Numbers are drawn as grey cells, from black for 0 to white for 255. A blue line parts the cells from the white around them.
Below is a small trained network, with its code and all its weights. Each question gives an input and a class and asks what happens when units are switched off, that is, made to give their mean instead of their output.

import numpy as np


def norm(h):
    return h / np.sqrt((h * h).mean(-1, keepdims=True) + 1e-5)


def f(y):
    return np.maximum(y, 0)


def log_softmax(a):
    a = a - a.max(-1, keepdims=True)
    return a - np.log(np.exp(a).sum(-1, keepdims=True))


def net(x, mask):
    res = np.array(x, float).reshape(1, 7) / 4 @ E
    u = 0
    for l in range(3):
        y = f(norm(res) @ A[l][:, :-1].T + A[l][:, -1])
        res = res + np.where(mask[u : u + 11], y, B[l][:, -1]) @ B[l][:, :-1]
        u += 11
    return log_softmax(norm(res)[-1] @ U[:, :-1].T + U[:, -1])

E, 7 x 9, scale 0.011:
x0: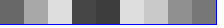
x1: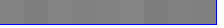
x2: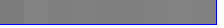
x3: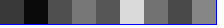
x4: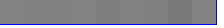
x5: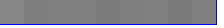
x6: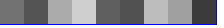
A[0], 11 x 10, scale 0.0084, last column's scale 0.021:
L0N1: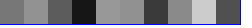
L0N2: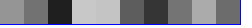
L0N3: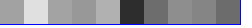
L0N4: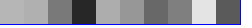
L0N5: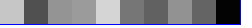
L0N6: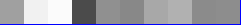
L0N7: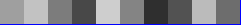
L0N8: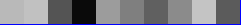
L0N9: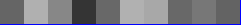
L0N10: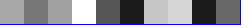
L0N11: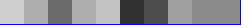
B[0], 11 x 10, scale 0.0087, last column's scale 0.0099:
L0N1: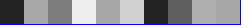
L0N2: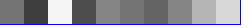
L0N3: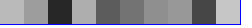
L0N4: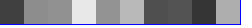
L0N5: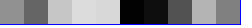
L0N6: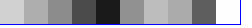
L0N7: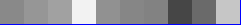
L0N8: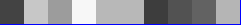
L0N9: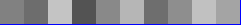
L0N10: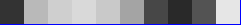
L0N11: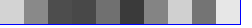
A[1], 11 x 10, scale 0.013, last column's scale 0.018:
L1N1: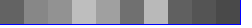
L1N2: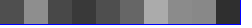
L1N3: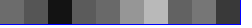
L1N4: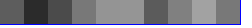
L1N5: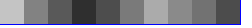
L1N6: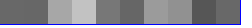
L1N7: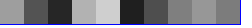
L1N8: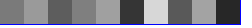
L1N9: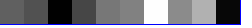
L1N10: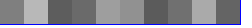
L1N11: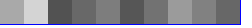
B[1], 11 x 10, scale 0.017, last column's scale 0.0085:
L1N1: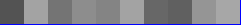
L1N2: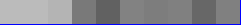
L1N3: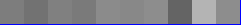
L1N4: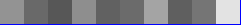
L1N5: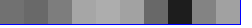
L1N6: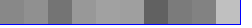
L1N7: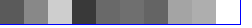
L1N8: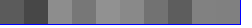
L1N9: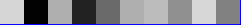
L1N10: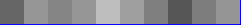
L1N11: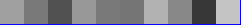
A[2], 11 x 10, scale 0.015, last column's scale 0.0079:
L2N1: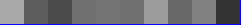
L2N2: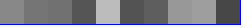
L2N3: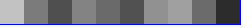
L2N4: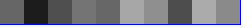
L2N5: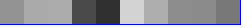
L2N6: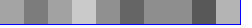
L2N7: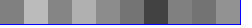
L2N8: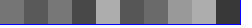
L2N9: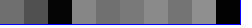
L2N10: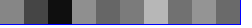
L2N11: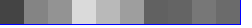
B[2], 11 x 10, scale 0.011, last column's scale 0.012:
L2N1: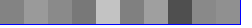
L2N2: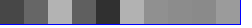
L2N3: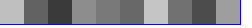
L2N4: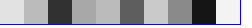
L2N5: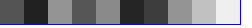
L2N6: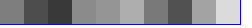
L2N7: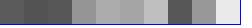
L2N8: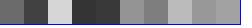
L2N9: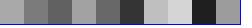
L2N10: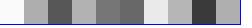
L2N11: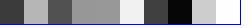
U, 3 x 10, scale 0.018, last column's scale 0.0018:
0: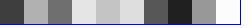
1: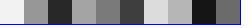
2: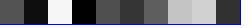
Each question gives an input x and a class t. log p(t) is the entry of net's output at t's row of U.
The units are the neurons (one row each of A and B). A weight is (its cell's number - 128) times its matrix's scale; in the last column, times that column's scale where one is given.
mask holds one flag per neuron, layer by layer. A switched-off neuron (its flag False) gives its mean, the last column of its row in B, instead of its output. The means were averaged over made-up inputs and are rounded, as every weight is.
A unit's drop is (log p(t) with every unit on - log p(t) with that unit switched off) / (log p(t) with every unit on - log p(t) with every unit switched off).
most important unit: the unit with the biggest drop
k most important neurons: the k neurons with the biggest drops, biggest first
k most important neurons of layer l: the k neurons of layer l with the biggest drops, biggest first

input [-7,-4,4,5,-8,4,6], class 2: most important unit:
L1N7
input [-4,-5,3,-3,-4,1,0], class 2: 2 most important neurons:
(L1N7; L0N6)
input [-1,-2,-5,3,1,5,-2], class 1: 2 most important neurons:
(L0N10; L1N4)
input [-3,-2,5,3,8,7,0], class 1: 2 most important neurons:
(L1N4; L0N11)
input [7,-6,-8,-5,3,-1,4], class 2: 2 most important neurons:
(L0N6; L2N5)
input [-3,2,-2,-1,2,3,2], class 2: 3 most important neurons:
(L0N11; L1N7; L0N6)
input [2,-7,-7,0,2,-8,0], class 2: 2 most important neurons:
(L2N5; L0N9)
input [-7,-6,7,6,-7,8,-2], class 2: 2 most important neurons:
(L1N7; L0N6)
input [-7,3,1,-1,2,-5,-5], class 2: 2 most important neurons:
(L1N7; L0N11)
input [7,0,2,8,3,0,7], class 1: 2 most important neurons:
(L0N10; L1N7)
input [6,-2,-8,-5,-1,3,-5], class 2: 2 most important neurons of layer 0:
(L0N6; L0N10)
